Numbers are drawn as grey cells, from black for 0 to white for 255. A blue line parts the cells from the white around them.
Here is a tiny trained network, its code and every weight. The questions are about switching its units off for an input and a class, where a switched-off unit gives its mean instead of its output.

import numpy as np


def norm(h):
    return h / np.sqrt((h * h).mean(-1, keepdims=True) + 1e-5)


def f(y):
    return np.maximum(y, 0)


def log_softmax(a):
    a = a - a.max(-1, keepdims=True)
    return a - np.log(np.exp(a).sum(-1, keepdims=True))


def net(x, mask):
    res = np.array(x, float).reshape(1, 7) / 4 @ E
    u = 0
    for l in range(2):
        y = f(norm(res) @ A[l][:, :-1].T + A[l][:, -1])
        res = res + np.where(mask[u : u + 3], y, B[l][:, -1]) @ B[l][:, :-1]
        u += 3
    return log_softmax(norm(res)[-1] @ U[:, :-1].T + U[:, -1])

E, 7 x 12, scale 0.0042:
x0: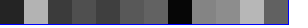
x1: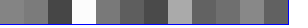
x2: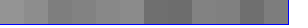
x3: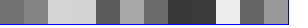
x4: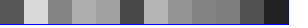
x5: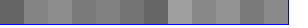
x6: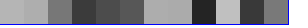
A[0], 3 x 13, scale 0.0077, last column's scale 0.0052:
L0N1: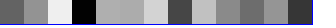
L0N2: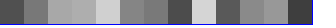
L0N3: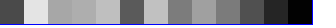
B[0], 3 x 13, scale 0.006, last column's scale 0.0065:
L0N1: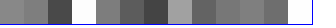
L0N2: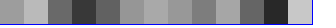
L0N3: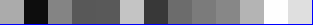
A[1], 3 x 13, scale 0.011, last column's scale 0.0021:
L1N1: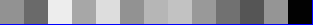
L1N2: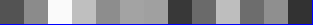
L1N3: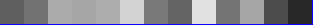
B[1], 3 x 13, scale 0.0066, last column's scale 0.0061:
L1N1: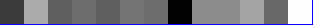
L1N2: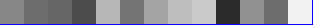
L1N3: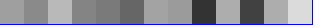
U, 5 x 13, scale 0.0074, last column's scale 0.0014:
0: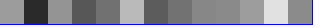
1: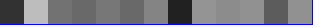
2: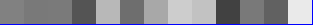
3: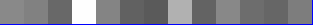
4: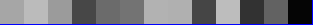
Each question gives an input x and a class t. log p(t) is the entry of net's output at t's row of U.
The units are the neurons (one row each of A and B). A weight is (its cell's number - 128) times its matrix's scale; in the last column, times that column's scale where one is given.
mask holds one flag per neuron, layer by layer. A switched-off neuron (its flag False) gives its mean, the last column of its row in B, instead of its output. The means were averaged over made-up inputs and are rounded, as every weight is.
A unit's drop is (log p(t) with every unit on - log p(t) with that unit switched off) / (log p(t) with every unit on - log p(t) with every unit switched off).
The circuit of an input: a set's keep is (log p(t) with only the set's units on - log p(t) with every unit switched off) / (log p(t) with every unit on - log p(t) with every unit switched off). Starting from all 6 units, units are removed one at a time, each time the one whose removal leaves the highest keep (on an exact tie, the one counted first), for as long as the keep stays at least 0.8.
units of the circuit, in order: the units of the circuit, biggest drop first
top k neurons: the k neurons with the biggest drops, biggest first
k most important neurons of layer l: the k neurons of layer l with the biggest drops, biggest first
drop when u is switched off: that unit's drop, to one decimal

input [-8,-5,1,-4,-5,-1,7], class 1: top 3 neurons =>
(L1N1, L0N3, L0N2)
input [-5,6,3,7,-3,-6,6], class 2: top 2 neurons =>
(L1N2, L0N1)
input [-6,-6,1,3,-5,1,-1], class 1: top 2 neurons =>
(L1N1, L0N3)
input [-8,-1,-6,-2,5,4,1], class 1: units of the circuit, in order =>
(L1N1)
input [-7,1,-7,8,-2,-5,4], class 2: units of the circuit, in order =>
(L1N2, L0N3)
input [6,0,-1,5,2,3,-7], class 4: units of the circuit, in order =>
(L1N3, L0N2, L1N1)
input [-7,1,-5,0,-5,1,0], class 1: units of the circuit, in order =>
(L1N1, L0N3)
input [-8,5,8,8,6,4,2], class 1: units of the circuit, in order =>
(L1N1, L0N1)
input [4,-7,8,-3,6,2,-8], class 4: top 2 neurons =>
(L0N2, L1N3)
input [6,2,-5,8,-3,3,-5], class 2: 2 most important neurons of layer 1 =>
(L1N2, L1N1)
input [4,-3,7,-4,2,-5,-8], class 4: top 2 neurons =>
(L1N3, L1N1)
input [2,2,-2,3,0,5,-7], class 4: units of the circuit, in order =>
(L1N3, L0N2)
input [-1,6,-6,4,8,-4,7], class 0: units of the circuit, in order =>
(L0N3, L0N1)
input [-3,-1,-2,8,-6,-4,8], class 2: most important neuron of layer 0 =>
(L0N3)
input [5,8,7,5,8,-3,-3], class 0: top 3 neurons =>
(L0N3, L0N1, L1N1)
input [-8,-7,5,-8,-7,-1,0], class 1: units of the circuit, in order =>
(L1N1, L0N3)
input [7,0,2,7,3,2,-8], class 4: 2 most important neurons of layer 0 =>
(L0N2, L0N1)
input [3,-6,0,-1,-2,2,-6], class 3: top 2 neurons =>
(L0N1, L1N1)
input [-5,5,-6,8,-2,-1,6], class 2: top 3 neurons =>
(L1N2, L0N1, L0N3)
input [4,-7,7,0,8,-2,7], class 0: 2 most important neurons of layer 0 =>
(L0N3, L0N2)
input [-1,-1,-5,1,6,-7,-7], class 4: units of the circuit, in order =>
(L1N3)
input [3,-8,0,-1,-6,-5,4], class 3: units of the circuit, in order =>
(L0N1, L0N3)
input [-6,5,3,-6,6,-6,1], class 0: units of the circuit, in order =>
(L0N3, L0N1, L1N2)
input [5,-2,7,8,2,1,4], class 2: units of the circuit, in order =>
(L1N2, L1N1)
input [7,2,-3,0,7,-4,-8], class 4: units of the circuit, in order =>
(L1N3, L1N1, L0N1)
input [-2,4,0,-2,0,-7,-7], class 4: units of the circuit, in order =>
(L1N3, L0N2)
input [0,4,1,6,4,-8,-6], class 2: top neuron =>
(L1N2)
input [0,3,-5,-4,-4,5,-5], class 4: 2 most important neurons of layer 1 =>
(L1N3, L1N2)
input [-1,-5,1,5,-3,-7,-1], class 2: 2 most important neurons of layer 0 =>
(L0N3, L0N2)
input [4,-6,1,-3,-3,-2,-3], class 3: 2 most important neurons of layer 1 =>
(L1N1, L1N2)
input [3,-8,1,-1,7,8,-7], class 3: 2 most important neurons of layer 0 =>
(L0N1, L0N2)
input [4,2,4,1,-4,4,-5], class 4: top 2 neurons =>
(L1N3, L0N3)
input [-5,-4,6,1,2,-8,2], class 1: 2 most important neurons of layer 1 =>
(L1N1, L1N3)
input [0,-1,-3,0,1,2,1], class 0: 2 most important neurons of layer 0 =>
(L0N3, L0N2)
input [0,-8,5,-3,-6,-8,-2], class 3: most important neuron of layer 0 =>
(L0N1)
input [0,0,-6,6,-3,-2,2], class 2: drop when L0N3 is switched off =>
0.1
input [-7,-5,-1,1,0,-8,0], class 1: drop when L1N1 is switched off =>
1.0
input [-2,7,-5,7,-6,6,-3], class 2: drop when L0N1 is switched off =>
0.4
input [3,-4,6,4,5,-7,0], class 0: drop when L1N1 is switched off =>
0.0
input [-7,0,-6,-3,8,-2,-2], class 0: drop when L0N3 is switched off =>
1.0
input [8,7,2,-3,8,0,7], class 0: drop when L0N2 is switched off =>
0.1
